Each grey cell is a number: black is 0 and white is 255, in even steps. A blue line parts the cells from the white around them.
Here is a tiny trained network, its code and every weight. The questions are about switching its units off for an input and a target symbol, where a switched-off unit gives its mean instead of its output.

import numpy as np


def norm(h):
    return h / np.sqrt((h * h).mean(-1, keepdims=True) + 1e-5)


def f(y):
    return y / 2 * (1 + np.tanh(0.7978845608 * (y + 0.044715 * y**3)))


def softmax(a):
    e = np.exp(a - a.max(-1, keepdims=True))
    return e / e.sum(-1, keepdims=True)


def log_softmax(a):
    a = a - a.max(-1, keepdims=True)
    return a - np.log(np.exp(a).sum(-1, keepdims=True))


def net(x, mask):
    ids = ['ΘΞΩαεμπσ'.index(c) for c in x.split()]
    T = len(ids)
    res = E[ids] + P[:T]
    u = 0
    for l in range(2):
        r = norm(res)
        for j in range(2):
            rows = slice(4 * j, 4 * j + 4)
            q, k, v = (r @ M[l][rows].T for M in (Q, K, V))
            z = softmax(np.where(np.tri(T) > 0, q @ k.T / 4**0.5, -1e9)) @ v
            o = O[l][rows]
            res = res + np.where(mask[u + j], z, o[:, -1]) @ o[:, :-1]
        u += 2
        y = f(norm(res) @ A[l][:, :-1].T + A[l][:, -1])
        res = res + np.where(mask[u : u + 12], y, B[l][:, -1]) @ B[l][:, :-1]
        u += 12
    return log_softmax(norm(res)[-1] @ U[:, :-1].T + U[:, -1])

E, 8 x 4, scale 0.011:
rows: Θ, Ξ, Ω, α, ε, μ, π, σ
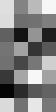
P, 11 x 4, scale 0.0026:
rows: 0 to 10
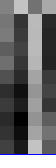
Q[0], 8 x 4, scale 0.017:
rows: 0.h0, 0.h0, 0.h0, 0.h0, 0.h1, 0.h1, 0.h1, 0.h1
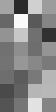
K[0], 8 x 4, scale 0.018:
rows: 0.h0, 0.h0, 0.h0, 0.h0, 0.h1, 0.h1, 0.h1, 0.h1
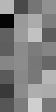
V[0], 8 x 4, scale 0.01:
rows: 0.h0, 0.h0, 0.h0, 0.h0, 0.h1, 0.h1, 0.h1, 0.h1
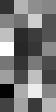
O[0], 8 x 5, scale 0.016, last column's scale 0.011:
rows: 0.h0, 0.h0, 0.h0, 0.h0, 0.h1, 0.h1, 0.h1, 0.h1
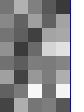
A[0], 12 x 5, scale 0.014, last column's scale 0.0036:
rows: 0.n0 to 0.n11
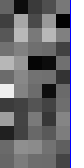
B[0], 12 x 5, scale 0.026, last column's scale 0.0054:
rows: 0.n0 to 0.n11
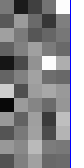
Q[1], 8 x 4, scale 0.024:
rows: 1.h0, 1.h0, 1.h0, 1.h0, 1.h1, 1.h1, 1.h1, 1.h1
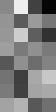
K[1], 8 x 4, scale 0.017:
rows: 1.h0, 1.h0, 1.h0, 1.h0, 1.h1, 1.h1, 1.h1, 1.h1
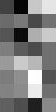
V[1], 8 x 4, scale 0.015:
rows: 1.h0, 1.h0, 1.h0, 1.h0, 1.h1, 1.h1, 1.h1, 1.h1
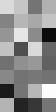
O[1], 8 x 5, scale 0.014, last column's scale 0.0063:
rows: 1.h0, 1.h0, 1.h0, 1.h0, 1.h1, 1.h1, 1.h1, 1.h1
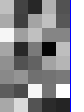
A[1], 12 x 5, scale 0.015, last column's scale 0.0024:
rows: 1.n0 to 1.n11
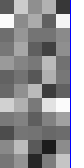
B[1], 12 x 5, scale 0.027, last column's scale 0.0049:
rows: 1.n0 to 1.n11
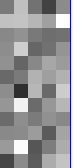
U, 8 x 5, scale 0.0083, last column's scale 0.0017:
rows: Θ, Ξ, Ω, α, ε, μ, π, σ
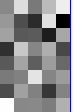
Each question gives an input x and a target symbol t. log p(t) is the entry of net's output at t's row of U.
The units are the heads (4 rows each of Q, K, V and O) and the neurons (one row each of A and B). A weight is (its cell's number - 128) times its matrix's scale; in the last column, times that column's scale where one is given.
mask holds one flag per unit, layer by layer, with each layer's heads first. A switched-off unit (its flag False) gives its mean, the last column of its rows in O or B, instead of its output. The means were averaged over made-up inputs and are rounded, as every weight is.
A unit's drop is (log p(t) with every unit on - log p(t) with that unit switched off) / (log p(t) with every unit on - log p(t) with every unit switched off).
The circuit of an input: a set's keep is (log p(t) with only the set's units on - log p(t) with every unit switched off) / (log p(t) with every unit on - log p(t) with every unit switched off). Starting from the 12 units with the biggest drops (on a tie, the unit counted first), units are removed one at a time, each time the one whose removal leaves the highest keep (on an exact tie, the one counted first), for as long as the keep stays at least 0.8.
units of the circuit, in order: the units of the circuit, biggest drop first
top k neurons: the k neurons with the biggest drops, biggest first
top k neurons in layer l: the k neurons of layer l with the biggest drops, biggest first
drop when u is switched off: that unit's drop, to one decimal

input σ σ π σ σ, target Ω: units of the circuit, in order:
1.h0, 0.h1
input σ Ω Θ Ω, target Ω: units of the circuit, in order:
0.h1, 1.h1
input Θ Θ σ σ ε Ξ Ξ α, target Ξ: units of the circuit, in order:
0.h1
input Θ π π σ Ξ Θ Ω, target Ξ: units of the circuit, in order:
0.h0, 0.h1
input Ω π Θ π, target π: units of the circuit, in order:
1.h0, 1.h1
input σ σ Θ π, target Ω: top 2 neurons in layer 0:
0.n0, 0.n8
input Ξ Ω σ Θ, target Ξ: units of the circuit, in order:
0.h1, 1.h0
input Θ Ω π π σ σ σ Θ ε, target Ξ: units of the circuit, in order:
0.h1, 1.h0, 0.n0, 0.n4
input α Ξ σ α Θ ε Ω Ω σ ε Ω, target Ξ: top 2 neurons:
0.n0, 0.n2
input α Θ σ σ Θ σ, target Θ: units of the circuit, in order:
0.h1, 1.h0, 1.h1
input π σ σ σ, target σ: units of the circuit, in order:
0.h1, 1.h1
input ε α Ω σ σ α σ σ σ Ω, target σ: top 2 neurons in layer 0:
0.n1, 0.n0
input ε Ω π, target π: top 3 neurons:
0.n9, 0.n7, 0.n1
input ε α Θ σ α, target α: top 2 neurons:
0.n4, 0.n1
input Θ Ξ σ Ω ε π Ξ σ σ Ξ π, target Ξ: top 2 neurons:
0.n0, 0.n4
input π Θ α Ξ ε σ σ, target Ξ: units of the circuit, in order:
0.h0
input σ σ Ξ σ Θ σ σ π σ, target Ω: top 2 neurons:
0.n4, 0.n8
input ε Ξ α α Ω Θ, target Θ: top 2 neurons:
1.n7, 0.n1
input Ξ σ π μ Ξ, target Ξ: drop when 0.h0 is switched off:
0.2
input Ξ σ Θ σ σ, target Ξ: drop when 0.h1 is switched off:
0.5
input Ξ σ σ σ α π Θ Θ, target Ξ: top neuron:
0.n4
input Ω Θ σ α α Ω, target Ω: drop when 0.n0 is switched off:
0.2
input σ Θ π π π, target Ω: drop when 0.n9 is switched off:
-0.1
